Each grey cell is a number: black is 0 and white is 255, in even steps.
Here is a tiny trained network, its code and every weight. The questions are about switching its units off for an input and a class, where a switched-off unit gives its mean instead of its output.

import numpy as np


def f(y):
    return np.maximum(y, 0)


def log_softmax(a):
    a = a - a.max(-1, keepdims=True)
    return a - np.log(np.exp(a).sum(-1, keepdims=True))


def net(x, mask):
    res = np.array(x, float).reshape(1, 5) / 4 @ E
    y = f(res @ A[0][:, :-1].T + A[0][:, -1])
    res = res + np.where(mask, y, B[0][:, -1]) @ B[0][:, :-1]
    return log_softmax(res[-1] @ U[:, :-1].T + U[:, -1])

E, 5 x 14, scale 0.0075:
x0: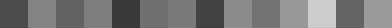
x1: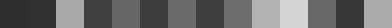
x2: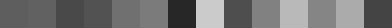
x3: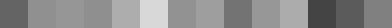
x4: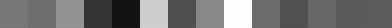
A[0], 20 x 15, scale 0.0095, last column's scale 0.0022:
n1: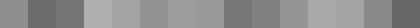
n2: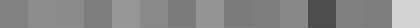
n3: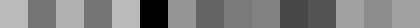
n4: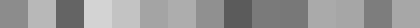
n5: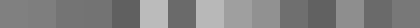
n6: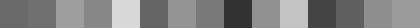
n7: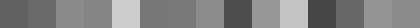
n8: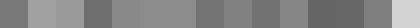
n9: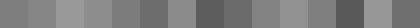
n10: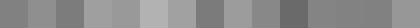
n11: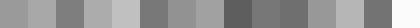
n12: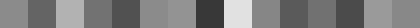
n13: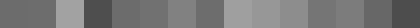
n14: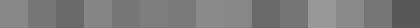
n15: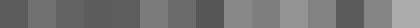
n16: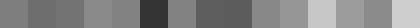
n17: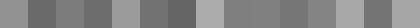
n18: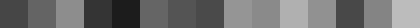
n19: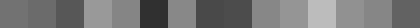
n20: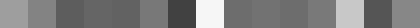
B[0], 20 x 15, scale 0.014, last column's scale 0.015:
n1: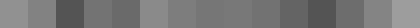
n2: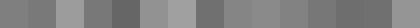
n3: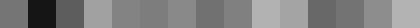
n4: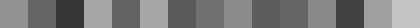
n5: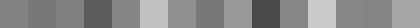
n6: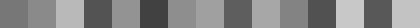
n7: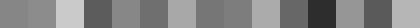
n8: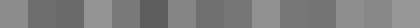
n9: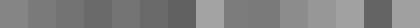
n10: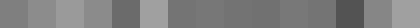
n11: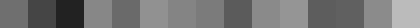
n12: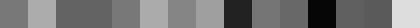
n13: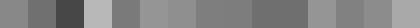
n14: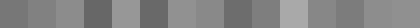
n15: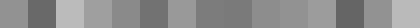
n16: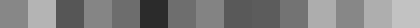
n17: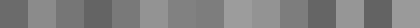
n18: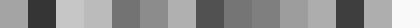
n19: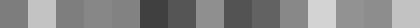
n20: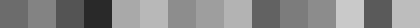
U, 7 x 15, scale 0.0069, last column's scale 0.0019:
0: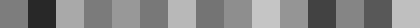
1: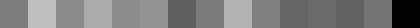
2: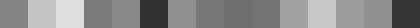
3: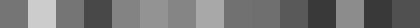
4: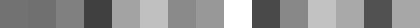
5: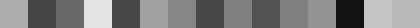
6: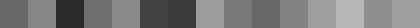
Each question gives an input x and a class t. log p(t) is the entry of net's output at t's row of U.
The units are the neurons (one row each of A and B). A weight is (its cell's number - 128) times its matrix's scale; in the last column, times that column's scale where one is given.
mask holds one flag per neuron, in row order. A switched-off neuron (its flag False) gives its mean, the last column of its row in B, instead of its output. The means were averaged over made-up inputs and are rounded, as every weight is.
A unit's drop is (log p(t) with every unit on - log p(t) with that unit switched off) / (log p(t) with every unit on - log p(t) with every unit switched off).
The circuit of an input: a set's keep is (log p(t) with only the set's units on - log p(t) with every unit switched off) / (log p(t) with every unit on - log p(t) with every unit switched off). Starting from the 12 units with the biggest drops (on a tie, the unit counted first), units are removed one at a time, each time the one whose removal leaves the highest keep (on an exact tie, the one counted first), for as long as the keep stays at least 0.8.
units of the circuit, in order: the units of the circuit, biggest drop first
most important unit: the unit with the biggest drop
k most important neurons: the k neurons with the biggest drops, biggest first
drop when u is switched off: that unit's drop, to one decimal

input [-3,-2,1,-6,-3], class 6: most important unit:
n18
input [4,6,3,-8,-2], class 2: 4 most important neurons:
n19, n4, n16, n11
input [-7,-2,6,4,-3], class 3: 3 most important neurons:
n18, n20, n7
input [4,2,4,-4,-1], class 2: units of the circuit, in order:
n4, n11
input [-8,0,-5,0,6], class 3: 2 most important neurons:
n18, n12
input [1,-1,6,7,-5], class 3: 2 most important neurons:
n18, n3
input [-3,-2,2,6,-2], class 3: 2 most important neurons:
n18, n3
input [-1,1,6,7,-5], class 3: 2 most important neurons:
n18, n3
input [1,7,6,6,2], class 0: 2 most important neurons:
n7, n6
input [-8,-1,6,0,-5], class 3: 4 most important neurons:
n18, n20, n15, n1
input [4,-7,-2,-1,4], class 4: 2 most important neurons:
n18, n5
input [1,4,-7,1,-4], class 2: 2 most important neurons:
n19, n11
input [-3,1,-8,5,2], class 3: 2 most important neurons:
n18, n12
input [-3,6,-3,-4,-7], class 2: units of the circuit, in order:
n19
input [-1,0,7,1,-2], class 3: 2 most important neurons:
n18, n7
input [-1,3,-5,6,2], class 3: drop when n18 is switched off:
0.4
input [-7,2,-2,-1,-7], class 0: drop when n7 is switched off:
0.2
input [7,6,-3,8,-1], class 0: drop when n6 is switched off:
0.1
